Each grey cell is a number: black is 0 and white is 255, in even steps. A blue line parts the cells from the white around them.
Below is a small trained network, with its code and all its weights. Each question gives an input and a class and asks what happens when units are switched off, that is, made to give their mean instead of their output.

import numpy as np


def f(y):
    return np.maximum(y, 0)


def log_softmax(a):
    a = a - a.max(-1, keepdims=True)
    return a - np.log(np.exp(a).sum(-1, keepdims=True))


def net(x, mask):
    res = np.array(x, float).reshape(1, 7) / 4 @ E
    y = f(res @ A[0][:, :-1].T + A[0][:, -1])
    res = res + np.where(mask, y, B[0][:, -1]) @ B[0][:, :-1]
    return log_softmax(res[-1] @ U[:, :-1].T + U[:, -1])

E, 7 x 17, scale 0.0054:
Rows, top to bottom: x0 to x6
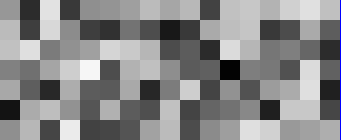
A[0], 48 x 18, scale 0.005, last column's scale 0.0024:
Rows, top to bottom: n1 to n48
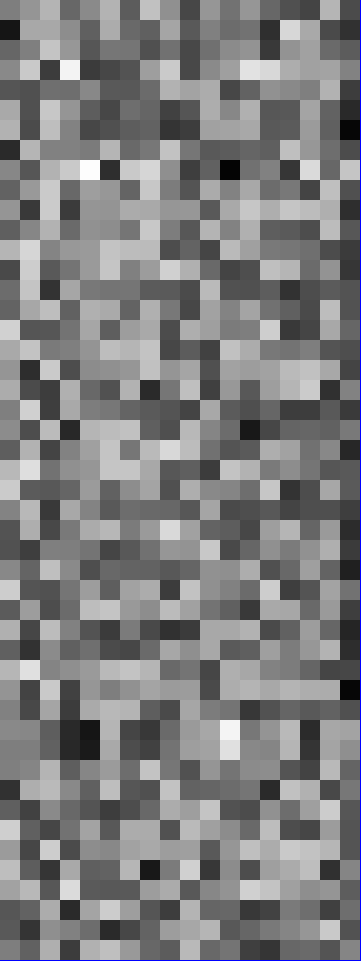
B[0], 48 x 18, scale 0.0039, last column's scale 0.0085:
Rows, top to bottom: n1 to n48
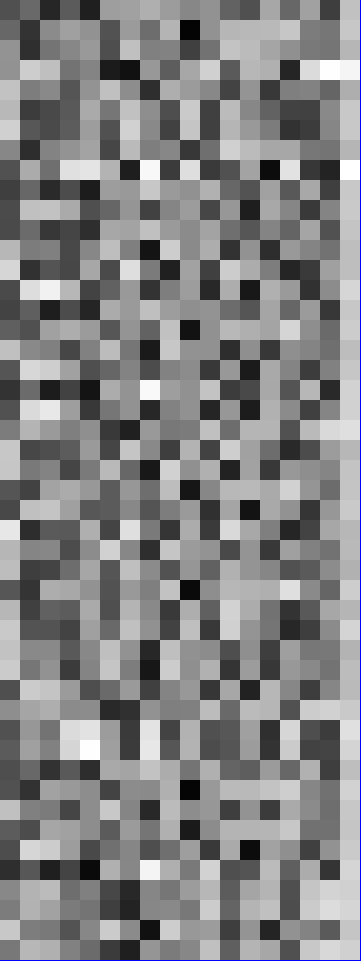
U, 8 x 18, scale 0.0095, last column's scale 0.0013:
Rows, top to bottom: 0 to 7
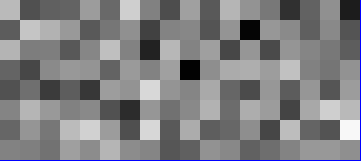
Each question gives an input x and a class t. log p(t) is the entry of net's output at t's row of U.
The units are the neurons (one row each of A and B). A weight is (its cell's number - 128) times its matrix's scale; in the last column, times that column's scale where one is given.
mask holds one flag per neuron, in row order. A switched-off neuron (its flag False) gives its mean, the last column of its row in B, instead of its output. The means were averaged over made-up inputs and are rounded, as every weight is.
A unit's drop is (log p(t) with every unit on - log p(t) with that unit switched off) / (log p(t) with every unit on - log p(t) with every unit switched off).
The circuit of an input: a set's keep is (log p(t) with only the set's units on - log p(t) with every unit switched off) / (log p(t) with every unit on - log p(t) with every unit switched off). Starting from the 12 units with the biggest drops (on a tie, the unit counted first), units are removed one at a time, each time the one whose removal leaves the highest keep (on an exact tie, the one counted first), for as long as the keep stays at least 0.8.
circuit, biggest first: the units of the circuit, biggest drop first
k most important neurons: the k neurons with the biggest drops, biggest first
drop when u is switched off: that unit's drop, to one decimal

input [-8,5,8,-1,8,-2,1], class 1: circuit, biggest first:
n21
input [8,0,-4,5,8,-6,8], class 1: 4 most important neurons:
n43, n19, n11, n35
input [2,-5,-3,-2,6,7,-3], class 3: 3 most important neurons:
n40, n2, n8
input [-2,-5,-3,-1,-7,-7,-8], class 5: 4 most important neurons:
n22, n36, n48, n46
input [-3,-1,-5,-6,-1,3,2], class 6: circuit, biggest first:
n37, n38
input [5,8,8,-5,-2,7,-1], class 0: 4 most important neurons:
n32, n7, n29, n6
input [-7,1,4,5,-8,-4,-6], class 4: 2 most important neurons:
n16, n39
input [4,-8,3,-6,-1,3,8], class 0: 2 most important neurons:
n14, n27
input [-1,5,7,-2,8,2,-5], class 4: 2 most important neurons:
n44, n20
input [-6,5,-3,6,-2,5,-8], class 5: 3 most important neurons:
n46, n22, n48
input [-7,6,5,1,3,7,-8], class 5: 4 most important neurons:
n46, n48, n22, n36
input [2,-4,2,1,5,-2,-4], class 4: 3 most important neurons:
n44, n20, n4
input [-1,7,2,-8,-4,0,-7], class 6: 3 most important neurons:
n37, n38, n4
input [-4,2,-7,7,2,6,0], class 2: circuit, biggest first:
n47
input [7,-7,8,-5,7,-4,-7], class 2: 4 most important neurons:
n24, n34, n13, n18
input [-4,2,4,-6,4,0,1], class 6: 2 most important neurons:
n37, n38
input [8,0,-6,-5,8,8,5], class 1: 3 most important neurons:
n43, n19, n11
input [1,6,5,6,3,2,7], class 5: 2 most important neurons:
n4, n45
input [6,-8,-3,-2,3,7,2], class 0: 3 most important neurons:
n14, n27, n23
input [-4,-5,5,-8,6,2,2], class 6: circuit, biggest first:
n37
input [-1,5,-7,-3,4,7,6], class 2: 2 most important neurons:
n47, n41
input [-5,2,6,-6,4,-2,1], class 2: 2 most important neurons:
n9, n24
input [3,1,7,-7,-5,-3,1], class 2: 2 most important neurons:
n24, n9
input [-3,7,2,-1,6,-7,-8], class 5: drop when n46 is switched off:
0.3
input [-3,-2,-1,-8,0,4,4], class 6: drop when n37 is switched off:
0.2
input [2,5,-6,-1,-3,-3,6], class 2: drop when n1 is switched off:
0.0
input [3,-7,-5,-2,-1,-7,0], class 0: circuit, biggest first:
n14
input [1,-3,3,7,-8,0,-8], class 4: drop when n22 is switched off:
-0.1
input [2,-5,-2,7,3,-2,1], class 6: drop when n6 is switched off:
0.1
